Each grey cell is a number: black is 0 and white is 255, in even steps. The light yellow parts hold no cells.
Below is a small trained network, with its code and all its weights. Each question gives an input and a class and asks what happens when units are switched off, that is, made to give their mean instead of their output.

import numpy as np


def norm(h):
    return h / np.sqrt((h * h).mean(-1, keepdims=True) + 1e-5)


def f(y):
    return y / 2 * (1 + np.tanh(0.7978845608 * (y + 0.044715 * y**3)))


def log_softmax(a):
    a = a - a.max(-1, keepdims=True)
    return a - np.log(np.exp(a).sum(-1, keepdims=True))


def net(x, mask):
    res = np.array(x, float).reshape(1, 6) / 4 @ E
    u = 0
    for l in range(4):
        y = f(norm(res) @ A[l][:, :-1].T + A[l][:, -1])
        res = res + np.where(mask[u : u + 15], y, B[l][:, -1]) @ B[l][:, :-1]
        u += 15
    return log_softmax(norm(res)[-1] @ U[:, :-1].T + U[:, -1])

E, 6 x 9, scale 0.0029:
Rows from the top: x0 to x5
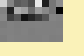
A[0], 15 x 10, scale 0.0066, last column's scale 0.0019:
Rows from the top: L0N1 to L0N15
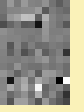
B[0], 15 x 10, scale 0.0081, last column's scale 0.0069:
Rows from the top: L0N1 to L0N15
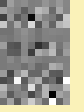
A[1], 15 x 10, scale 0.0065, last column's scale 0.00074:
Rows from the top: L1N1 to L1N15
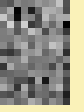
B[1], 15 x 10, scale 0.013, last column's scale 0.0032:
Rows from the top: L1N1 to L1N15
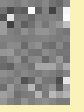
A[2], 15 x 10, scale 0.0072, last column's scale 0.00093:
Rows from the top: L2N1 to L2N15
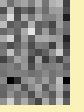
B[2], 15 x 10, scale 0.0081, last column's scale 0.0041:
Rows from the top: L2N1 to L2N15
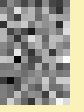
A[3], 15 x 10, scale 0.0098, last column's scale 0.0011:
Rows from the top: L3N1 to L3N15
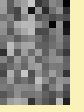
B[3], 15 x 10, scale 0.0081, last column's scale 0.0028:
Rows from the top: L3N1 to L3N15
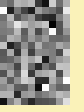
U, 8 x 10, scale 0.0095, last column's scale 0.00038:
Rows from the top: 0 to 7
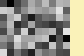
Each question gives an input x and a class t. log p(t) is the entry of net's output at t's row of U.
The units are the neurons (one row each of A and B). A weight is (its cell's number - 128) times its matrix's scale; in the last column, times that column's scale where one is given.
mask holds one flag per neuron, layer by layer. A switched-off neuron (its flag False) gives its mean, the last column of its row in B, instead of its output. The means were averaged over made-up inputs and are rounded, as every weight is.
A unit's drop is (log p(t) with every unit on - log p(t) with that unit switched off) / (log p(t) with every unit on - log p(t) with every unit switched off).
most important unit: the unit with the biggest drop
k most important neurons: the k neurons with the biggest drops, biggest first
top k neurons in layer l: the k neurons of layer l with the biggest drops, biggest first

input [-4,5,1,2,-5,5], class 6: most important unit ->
L0N4
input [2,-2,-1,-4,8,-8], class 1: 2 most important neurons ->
[L0N12; L2N6]
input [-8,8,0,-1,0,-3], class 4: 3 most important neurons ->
[L0N3; L1N2; L0N13]
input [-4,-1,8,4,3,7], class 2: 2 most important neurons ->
[L0N12; L0N4]
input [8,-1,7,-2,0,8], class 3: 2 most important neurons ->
[L0N12; L1N2]
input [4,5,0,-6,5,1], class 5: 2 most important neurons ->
[L0N3; L0N13]
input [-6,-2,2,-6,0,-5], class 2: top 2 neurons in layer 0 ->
[L0N4; L0N12]
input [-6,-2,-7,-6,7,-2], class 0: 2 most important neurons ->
[L0N12; L1N2]
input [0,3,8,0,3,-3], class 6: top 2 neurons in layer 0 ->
[L0N4; L0N3]
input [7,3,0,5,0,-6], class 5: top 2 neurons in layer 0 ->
[L0N13; L0N3]
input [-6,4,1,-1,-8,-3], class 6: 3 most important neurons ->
[L0N4; L1N3; L2N4]
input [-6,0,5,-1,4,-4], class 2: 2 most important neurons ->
[L0N12; L1N2]
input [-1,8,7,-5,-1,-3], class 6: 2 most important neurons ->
[L0N3; L0N4]
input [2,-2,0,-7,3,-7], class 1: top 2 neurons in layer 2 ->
[L2N6; L2N3]
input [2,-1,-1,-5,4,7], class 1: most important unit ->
L0N12
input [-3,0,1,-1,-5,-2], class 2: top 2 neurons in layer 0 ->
[L0N4; L0N12]
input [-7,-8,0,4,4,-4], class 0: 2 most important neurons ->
[L0N3; L0N13]
